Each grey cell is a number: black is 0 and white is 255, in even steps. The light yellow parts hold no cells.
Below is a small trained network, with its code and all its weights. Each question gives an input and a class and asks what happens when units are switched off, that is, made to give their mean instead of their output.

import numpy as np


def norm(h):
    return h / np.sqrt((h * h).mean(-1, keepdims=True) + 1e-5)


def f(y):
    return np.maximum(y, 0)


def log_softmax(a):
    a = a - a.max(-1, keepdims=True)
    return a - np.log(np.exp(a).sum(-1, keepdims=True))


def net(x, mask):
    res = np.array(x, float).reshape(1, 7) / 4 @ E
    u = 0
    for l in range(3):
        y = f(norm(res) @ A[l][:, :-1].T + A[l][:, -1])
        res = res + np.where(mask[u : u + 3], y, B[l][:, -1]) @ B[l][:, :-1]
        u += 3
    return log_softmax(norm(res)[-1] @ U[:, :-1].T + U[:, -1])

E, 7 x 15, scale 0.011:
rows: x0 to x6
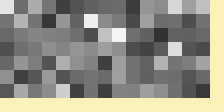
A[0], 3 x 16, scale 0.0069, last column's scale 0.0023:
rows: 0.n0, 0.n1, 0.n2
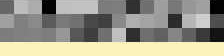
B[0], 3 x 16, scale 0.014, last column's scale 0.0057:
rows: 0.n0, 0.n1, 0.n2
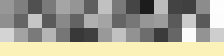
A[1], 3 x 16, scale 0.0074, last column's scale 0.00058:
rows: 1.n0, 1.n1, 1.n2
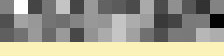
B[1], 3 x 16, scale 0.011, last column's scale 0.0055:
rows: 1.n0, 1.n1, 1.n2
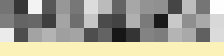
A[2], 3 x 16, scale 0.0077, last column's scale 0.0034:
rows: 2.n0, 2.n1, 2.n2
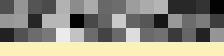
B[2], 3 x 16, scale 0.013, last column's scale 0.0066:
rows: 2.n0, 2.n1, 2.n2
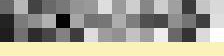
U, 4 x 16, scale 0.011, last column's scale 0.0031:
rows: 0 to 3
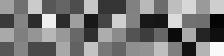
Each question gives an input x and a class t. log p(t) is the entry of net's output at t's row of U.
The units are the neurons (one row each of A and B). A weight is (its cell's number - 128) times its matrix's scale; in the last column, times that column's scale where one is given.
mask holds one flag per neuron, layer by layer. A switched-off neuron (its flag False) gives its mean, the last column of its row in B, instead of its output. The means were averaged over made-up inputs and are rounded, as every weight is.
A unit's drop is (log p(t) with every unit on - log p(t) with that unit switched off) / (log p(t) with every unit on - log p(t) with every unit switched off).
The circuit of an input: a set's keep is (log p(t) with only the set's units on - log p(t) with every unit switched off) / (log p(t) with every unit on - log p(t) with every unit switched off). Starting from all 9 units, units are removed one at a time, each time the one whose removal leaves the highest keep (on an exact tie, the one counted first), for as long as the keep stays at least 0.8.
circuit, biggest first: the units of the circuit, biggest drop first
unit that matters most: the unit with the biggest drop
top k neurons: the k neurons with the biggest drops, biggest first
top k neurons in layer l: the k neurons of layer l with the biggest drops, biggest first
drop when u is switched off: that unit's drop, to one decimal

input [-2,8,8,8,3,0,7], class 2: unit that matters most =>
0.n2
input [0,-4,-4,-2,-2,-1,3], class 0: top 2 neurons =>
[0.n1, 0.n0]
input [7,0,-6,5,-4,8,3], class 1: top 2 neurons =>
[1.n0, 0.n1]
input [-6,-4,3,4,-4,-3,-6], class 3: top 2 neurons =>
[0.n2, 2.n2]
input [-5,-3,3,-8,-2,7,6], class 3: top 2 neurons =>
[2.n2, 0.n1]
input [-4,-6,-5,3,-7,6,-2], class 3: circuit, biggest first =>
[0.n2, 2.n2]
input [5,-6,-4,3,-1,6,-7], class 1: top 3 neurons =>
[1.n0, 0.n1, 2.n2]
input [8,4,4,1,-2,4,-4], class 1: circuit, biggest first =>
[1.n0, 0.n1]
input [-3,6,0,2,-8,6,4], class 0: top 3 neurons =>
[1.n0, 0.n2, 0.n0]
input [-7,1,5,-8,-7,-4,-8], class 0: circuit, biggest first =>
[1.n1, 0.n0]
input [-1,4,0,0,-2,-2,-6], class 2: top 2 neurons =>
[2.n2, 2.n0]
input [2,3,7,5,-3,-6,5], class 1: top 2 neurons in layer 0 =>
[0.n2, 0.n1]
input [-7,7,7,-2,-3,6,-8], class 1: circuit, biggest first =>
[1.n0, 0.n1, 2.n1]
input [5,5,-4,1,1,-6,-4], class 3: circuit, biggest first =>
[0.n0]
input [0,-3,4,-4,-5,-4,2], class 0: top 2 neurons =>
[0.n0, 1.n1]
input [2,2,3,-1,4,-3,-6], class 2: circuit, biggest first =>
[2.n2, 0.n0]
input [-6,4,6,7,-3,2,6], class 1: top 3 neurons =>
[0.n2, 2.n1, 0.n1]
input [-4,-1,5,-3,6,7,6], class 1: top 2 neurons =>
[0.n2, 2.n1]
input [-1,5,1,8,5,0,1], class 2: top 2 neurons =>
[0.n2, 1.n0]
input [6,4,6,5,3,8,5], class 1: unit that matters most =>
2.n1
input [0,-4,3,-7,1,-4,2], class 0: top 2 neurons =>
[0.n0, 0.n1]
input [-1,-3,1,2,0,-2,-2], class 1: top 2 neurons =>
[1.n0, 0.n1]
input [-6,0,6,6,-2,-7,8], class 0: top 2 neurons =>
[1.n0, 0.n2]
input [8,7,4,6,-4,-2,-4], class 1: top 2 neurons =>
[0.n1, 1.n0]
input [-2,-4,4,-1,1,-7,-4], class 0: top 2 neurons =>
[0.n0, 1.n1]
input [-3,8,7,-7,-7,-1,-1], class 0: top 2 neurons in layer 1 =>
[1.n2, 1.n1]
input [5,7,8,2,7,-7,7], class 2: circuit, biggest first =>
[0.n2]
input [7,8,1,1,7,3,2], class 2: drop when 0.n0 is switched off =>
0.3
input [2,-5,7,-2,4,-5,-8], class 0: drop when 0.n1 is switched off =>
0.1
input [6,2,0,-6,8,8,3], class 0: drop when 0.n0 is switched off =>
0.1
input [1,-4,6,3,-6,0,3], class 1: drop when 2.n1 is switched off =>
0.2
